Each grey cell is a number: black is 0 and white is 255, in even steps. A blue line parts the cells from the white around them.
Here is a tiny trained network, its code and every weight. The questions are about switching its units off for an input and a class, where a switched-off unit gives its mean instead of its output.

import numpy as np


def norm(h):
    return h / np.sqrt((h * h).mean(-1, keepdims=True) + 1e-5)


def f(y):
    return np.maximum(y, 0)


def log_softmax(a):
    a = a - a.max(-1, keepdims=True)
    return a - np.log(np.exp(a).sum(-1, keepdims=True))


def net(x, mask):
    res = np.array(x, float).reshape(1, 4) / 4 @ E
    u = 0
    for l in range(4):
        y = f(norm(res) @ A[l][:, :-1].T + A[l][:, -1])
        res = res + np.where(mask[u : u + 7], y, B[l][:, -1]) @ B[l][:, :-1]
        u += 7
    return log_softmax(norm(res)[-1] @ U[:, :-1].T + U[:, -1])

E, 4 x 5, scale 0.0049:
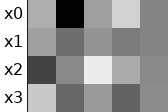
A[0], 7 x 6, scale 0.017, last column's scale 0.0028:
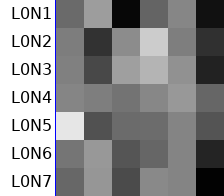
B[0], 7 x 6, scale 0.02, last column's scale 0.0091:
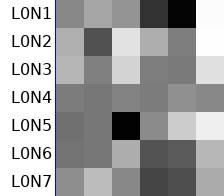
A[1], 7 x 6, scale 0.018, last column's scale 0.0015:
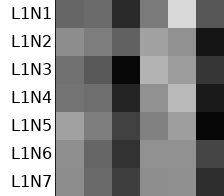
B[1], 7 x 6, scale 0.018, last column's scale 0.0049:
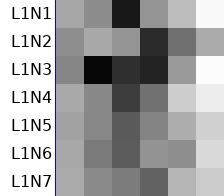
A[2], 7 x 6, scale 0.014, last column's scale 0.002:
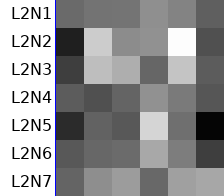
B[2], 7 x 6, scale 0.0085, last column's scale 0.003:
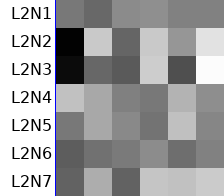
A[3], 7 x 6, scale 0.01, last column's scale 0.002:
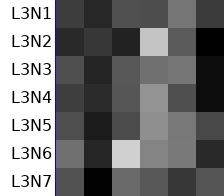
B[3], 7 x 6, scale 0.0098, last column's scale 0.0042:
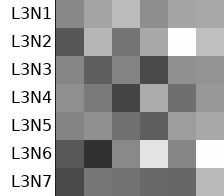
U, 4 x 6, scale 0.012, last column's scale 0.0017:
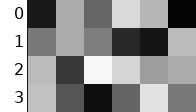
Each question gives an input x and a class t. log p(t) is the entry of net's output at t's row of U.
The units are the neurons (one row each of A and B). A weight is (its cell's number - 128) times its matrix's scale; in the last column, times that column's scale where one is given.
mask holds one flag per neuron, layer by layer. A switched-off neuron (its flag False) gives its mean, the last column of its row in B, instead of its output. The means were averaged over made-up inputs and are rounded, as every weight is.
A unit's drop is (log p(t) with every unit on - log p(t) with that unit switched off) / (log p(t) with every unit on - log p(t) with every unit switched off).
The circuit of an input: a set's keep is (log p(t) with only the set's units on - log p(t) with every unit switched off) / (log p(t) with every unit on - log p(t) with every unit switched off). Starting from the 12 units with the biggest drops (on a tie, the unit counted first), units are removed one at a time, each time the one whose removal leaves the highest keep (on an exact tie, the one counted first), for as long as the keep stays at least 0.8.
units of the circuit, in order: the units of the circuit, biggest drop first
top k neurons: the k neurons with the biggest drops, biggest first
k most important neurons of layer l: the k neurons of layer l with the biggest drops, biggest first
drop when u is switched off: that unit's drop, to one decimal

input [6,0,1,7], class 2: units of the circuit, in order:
(L0N2)
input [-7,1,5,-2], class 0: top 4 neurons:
(L0N1; L0N5; L0N2; L0N3)
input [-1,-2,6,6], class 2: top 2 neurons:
(L0N5; L0N1)
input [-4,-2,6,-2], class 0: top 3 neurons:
(L0N5; L0N1; L0N2)
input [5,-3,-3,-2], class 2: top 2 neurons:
(L0N2; L0N3)
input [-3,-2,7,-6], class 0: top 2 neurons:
(L0N5; L0N1)
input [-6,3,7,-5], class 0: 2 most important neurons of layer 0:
(L0N5; L0N1)
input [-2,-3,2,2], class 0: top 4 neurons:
(L0N1; L0N5; L0N2; L1N3)
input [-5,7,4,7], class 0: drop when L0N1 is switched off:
1.0
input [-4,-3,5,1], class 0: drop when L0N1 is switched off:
0.8
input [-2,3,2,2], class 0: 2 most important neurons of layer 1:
(L1N3; L1N6)
